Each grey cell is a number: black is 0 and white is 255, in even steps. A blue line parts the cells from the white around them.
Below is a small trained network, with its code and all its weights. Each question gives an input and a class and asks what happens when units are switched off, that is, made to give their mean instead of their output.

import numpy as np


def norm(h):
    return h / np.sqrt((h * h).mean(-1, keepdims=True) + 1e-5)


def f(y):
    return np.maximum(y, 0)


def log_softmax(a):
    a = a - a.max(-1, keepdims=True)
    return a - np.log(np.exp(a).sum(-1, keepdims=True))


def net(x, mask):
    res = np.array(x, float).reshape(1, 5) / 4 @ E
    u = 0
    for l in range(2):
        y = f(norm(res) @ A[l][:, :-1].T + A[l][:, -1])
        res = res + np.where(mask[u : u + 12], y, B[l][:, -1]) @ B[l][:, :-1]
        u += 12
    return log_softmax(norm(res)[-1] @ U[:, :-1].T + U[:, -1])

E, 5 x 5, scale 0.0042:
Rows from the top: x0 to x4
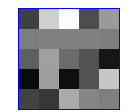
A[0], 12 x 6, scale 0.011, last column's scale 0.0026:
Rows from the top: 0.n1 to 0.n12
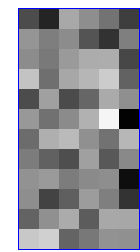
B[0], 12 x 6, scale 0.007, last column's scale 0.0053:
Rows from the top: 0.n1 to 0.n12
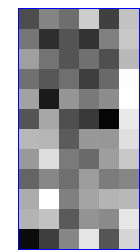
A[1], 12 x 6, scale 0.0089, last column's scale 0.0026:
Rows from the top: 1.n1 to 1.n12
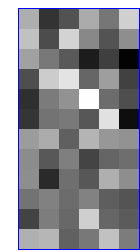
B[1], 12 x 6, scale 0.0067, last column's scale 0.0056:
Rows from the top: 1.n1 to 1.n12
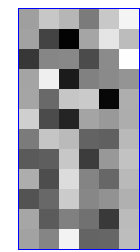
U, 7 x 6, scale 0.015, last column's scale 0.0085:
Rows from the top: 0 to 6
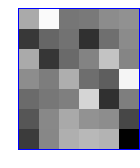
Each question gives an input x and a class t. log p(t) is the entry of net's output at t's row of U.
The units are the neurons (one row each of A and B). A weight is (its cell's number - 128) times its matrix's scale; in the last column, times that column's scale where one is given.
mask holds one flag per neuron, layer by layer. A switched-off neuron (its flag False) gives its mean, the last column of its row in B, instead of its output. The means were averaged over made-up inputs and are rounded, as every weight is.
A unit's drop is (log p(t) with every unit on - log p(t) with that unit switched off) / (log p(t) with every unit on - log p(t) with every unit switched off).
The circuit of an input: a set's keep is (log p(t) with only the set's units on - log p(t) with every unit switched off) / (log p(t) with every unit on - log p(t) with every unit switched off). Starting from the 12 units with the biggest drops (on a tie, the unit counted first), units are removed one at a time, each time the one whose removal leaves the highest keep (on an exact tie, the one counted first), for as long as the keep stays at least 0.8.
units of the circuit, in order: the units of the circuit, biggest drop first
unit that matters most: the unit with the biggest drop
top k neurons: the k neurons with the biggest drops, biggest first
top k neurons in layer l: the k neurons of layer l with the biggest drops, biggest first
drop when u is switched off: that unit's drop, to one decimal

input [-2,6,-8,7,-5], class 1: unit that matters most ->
0.n6
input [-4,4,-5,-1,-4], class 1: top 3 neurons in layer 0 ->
(0.n6; 0.n4; 0.n1)
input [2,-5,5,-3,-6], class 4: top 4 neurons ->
(0.n12; 0.n4; 0.n5; 0.n6)
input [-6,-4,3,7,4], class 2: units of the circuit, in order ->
(0.n5; 0.n6)
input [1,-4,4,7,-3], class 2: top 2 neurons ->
(0.n6; 0.n5)
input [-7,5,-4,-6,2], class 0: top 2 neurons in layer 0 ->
(0.n10; 0.n5)
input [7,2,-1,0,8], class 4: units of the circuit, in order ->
(0.n1; 1.n5)
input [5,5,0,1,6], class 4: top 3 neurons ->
(0.n1; 1.n5; 0.n8)
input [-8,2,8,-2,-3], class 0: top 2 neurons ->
(0.n8; 0.n4)
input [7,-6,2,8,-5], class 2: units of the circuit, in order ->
(0.n5; 1.n6; 0.n6)
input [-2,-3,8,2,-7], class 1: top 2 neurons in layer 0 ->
(0.n2; 0.n1)
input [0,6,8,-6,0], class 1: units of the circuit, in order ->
(0.n2; 1.n3)
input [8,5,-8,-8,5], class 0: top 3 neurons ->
(0.n5; 0.n2; 1.n4)
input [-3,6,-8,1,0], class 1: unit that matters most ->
0.n6
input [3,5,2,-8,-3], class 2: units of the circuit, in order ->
(1.n2; 0.n6)
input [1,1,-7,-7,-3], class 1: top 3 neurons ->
(0.n4; 0.n6; 0.n5)
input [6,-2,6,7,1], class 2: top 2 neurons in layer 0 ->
(0.n5; 0.n6)
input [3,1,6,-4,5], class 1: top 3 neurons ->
(0.n2; 0.n12; 0.n5)
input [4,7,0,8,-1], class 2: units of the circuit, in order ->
(0.n5; 1.n6)
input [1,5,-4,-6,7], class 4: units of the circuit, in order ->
(0.n1)
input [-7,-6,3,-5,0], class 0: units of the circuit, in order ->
(0.n10; 0.n8)
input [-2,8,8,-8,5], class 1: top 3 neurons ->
(0.n2; 0.n5; 1.n3)
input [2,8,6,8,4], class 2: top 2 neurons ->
(0.n6; 1.n6)
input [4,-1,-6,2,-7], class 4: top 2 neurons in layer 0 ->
(0.n12; 0.n2)
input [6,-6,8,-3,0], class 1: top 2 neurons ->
(0.n2; 0.n10)
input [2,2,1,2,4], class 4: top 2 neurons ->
(0.n1; 1.n5)
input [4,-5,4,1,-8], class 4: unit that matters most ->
0.n12
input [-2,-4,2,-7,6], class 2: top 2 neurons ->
(1.n2; 0.n12)
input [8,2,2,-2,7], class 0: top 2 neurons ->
(0.n12; 1.n4)
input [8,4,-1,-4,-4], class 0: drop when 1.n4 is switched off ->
0.2
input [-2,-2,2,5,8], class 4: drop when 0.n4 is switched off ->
0.1
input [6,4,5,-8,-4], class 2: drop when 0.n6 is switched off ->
0.7
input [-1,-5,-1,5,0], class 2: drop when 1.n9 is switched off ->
-0.1
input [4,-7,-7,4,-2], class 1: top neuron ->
(0.n6)
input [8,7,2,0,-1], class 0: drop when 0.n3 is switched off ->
0.0
